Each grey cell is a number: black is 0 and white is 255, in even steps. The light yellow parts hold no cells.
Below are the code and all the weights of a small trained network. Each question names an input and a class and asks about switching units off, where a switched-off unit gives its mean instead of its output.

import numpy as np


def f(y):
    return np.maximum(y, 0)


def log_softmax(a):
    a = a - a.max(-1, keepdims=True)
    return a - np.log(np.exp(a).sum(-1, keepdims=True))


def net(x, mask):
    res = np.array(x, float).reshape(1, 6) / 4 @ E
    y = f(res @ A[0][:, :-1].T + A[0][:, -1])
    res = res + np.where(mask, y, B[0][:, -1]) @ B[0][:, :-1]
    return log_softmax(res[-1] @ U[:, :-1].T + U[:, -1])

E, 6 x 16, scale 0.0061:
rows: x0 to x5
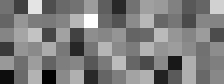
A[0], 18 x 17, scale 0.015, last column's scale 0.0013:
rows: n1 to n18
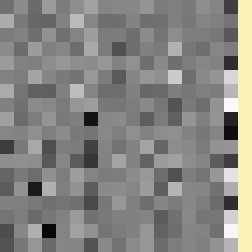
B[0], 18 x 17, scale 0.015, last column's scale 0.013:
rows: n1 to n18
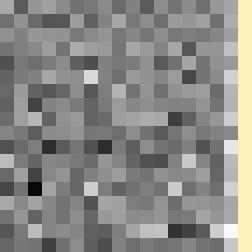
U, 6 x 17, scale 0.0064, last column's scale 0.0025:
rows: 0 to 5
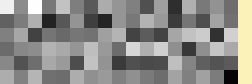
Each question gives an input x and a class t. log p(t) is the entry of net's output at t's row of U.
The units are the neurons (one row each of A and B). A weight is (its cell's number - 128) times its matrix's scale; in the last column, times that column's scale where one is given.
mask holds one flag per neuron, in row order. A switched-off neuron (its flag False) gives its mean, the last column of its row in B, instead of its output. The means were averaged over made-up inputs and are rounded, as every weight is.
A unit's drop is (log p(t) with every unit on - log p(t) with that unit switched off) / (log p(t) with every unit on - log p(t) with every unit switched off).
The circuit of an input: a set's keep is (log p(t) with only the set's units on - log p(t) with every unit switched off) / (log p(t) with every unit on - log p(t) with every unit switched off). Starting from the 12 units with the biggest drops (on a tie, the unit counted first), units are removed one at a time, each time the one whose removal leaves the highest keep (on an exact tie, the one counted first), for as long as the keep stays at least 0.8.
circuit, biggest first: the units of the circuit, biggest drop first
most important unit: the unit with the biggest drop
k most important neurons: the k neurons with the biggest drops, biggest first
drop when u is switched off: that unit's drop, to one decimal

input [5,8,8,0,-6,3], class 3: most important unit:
n6
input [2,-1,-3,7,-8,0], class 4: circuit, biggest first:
[n17 n14]
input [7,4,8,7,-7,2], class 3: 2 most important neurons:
[n6 n4]
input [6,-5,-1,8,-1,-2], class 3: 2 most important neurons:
[n6 n4]
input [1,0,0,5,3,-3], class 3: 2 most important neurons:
[n11 n12]
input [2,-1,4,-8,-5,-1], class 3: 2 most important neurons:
[n11 n18]
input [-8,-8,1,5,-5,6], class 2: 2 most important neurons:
[n14 n12]
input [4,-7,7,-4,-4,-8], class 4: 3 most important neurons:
[n17 n12 n9]
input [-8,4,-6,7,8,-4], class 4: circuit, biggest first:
[n17 n14 n7]
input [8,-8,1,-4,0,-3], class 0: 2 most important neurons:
[n14 n11]
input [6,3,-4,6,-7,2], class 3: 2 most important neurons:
[n6 n4]
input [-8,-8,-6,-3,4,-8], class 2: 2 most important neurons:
[n14 n17]
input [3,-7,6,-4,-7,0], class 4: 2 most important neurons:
[n17 n12]
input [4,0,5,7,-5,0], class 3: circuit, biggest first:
[n6]
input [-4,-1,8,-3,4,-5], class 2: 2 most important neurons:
[n17 n12]
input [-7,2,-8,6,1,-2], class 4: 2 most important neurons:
[n14 n17]
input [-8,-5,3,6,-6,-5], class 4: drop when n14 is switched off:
0.3
